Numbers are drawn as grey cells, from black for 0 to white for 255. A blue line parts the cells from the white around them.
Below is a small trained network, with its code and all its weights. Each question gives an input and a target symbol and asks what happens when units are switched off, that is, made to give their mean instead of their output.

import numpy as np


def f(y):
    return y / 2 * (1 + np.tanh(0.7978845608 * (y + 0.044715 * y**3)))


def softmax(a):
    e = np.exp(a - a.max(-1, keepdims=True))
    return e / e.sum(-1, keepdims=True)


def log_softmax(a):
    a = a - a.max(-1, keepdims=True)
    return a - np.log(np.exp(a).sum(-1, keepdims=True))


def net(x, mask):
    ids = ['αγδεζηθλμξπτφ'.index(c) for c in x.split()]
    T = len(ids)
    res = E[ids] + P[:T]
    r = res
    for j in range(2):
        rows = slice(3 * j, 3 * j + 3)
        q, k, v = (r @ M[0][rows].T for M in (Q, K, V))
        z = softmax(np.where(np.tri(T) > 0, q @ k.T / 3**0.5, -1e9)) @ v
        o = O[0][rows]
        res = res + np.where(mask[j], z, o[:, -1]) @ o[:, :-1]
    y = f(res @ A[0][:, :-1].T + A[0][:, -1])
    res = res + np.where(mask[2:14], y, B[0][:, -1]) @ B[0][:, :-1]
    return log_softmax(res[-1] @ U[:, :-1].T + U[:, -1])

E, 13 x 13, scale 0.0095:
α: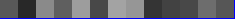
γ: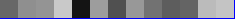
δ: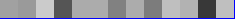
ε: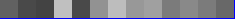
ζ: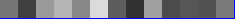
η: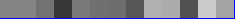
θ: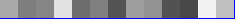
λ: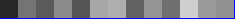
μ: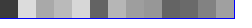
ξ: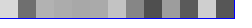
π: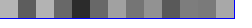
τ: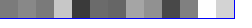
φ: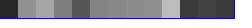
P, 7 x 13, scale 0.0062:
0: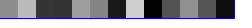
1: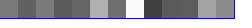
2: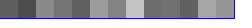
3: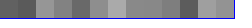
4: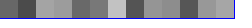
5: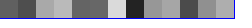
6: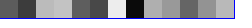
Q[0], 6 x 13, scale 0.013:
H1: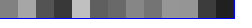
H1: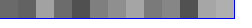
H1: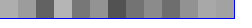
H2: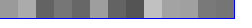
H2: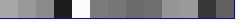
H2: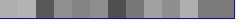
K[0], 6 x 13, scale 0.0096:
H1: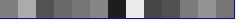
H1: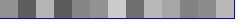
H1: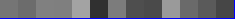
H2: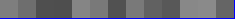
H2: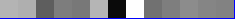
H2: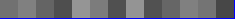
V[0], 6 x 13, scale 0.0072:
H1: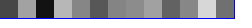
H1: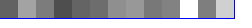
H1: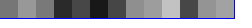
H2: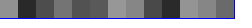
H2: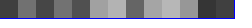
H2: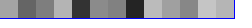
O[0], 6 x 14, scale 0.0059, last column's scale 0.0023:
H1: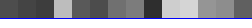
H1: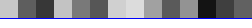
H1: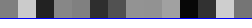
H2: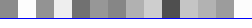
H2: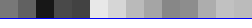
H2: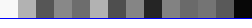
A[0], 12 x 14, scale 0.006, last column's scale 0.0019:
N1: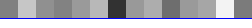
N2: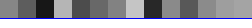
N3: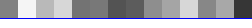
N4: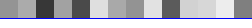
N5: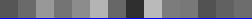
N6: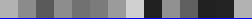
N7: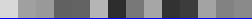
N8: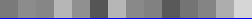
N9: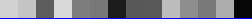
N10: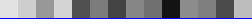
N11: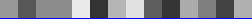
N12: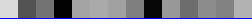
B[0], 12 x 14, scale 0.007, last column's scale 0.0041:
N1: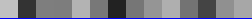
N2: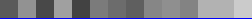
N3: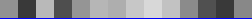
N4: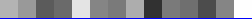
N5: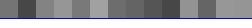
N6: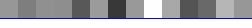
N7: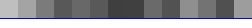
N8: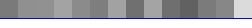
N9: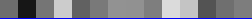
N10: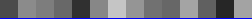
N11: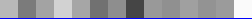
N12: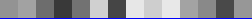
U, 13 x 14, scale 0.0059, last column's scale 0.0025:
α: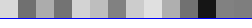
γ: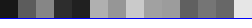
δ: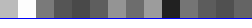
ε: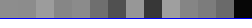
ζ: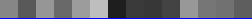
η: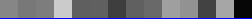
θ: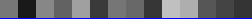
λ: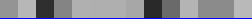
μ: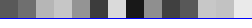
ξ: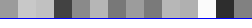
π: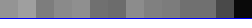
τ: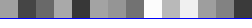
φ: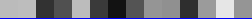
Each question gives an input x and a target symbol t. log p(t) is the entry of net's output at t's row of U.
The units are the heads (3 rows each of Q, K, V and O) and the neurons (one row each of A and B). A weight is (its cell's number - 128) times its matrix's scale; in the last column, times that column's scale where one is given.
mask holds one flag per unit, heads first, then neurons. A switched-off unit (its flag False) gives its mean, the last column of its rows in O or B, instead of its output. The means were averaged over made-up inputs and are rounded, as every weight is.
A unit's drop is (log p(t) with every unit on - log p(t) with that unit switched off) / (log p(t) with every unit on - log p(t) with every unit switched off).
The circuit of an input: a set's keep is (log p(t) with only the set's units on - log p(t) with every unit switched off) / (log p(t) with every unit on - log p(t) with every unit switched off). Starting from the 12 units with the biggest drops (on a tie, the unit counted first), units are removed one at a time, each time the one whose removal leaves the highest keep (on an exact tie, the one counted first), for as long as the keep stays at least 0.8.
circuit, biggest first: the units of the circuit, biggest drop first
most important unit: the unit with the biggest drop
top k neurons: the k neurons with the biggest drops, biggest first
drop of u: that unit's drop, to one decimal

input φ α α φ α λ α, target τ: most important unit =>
H2
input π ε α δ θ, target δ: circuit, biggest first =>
(H1, N10, H2)
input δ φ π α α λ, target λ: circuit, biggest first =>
(N4, H2)
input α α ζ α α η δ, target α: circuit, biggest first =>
(N3, H2, H1)
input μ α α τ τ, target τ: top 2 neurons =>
(N9, N3)
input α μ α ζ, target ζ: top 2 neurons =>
(N5, N7)
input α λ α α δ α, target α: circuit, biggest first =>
(H2, H1, N12)
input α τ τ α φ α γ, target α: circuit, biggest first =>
(N3, H2, N4)
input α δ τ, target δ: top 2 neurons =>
(N10, N7)
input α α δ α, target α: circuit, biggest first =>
(H1, N6)
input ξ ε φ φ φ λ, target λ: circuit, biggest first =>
(H2, N4)
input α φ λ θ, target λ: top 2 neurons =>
(N4, N10)
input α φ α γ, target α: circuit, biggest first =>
(H2, N3, N4)
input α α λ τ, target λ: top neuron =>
(N4)
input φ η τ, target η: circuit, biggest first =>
(H2, H1, N9)
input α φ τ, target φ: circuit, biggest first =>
(H1, N1)
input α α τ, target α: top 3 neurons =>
(N3, N1, N4)
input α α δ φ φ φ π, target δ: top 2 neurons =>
(N7, N10)
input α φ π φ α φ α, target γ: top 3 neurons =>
(N12, N11, N4)
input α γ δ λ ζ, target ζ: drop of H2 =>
0.1
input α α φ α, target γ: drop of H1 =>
0.3
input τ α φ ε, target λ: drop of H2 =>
0.5
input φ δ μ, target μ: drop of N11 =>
0.1
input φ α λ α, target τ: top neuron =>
(N6)
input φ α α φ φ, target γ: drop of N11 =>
0.3
